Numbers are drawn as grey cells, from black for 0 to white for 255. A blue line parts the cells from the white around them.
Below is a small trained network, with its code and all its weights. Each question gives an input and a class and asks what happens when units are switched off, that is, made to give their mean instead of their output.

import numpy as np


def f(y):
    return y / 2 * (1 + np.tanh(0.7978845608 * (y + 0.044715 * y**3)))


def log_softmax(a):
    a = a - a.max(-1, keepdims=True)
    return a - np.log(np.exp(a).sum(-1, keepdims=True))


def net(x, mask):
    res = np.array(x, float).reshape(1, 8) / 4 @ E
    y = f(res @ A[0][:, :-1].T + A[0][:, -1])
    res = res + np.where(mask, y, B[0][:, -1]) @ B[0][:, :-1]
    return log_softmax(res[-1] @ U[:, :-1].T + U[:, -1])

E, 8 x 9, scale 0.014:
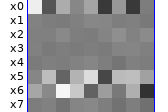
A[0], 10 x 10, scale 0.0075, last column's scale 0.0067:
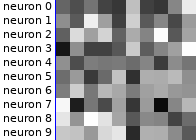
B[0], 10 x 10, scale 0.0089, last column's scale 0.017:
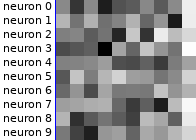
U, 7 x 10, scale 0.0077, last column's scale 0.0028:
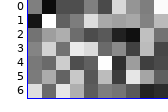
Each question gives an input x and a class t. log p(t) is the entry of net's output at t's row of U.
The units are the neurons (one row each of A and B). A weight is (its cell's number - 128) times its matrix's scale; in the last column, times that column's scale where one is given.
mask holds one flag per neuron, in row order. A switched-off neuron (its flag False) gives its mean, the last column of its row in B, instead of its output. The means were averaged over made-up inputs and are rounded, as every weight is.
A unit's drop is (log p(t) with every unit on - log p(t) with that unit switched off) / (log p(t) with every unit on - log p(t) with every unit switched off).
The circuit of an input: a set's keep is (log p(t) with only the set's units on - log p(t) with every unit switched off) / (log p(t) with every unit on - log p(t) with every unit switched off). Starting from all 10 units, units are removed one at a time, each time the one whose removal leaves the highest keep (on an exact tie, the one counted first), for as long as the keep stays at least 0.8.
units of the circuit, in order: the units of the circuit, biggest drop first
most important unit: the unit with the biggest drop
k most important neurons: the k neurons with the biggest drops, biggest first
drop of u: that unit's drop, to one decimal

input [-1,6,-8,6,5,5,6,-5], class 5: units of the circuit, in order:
neuron 2
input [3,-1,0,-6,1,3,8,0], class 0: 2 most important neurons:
neuron 8; neuron 9
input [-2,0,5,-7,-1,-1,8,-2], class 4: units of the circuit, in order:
neuron 2; neuron 1
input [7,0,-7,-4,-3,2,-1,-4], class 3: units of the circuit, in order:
neuron 7; neuron 0
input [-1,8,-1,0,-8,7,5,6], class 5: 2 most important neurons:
neuron 2; neuron 3
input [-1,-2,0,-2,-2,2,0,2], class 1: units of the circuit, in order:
neuron 8; neuron 0
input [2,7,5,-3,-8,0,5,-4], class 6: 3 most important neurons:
neuron 3; neuron 1; neuron 0
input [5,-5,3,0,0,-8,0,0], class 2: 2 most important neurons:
neuron 7; neuron 0
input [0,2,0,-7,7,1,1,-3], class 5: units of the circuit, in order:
neuron 3; neuron 0
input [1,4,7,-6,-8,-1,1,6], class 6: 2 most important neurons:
neuron 3; neuron 9
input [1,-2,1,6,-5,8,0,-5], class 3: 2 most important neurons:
neuron 5; neuron 3
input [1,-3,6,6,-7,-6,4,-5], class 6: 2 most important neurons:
neuron 2; neuron 3
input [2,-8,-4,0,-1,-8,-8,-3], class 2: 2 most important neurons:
neuron 7; neuron 8
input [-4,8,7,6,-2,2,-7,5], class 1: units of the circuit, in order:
neuron 5
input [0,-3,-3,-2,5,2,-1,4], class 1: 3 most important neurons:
neuron 7; neuron 8; neuron 0
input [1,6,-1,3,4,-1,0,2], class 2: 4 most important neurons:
neuron 8; neuron 3; neuron 1; neuron 9
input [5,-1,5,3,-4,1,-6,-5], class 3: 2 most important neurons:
neuron 5; neuron 0
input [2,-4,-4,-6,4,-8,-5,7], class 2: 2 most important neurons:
neuron 7; neuron 8
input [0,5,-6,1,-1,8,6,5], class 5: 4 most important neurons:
neuron 2; neuron 3; neuron 0; neuron 6
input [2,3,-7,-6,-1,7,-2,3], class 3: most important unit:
neuron 3
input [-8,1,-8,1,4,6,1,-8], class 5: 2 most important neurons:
neuron 2; neuron 6
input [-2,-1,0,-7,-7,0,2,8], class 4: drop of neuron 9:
0.2
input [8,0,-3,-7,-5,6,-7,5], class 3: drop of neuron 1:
0.0
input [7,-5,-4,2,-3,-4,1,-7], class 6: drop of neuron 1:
0.1
